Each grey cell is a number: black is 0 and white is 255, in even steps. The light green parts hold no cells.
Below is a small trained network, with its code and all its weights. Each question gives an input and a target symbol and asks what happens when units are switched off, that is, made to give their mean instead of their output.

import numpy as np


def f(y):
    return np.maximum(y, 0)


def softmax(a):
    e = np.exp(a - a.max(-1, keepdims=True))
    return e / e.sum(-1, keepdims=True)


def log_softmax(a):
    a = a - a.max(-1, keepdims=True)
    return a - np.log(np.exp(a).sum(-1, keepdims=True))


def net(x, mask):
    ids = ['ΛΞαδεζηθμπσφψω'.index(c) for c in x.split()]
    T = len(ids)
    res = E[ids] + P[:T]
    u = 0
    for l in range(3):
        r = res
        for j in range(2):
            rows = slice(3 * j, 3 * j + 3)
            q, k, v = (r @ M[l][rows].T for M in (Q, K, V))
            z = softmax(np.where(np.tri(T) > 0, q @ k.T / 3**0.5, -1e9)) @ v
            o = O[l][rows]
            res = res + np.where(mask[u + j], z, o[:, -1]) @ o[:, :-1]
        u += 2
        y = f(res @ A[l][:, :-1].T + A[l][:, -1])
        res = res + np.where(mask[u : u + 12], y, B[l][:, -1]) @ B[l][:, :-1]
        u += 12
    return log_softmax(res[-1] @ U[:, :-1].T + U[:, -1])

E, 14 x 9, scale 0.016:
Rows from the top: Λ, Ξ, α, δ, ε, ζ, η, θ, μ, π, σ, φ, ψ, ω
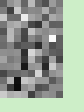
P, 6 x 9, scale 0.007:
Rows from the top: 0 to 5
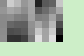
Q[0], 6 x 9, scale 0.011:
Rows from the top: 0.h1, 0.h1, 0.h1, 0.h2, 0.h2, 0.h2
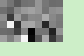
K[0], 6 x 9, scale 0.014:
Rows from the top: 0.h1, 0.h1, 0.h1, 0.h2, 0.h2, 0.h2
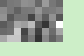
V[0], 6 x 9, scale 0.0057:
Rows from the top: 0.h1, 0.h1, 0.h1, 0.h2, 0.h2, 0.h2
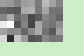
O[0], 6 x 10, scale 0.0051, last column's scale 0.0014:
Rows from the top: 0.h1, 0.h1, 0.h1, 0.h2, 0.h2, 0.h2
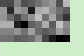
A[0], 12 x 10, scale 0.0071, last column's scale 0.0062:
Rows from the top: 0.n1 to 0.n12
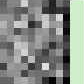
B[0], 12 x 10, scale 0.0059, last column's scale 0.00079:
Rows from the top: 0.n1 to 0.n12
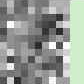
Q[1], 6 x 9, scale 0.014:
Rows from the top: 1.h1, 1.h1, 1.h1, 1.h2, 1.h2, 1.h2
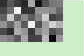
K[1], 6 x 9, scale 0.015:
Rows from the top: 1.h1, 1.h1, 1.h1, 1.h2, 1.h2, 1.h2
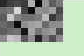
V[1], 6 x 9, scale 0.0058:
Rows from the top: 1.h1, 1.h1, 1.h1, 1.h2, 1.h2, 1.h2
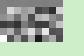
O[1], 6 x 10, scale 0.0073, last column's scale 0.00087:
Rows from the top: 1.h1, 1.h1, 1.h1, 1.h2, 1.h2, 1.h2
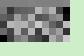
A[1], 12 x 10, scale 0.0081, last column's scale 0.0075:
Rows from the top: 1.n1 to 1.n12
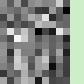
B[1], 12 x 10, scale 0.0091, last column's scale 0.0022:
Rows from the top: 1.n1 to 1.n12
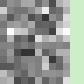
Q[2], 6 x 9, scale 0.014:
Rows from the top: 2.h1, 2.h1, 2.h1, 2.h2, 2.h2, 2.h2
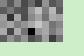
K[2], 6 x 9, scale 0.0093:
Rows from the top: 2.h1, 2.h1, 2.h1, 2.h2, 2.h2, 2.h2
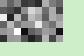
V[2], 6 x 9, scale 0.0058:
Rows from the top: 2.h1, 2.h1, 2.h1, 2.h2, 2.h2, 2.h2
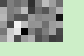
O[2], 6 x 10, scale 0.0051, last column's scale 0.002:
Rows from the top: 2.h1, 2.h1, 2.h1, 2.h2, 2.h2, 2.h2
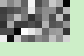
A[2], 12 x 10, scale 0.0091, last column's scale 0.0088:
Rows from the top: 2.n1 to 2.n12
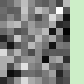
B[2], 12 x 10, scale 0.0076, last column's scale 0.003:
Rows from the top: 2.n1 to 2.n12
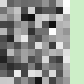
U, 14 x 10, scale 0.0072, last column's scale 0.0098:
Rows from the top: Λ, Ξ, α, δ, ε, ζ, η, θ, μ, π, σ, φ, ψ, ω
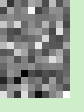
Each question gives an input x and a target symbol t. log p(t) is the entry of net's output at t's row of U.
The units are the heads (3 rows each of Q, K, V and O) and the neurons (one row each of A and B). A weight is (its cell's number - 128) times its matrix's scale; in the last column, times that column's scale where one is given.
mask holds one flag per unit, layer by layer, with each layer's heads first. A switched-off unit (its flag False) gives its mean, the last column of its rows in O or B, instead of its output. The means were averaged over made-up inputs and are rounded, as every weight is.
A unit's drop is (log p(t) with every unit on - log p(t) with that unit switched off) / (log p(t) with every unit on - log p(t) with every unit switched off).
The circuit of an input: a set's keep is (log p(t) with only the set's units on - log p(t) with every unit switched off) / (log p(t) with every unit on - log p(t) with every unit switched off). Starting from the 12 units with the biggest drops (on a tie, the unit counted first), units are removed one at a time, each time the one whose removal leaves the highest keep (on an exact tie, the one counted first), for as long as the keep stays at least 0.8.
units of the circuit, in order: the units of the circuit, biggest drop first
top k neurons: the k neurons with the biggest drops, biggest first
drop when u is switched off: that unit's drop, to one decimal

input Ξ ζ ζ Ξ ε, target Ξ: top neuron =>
[2.n2]
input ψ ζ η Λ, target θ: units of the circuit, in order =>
[2.h2 2.n6 1.h2]
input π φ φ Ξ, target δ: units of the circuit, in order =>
[1.h2 0.h2]
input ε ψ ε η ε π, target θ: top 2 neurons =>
[2.n6 2.n4]
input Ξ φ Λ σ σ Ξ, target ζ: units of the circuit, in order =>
[1.h2 2.n10 1.n9]
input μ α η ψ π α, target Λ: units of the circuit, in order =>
[2.n11 1.h1]
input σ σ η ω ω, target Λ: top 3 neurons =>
[2.n11 0.n4 1.n5]
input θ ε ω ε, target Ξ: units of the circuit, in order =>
[2.h2 0.h2 2.n2]
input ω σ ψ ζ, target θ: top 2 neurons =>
[2.n4 2.n6]
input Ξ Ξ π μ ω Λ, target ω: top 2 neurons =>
[2.n12 2.n1]
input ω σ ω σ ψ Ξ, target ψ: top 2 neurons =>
[1.n6 2.n6]
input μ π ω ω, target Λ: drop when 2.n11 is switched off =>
0.5
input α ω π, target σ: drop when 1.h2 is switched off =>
0.1
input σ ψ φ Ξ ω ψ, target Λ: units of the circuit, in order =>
[2.n11]
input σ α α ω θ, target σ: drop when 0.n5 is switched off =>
0.0
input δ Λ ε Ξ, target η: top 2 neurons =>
[1.n6 1.n12]
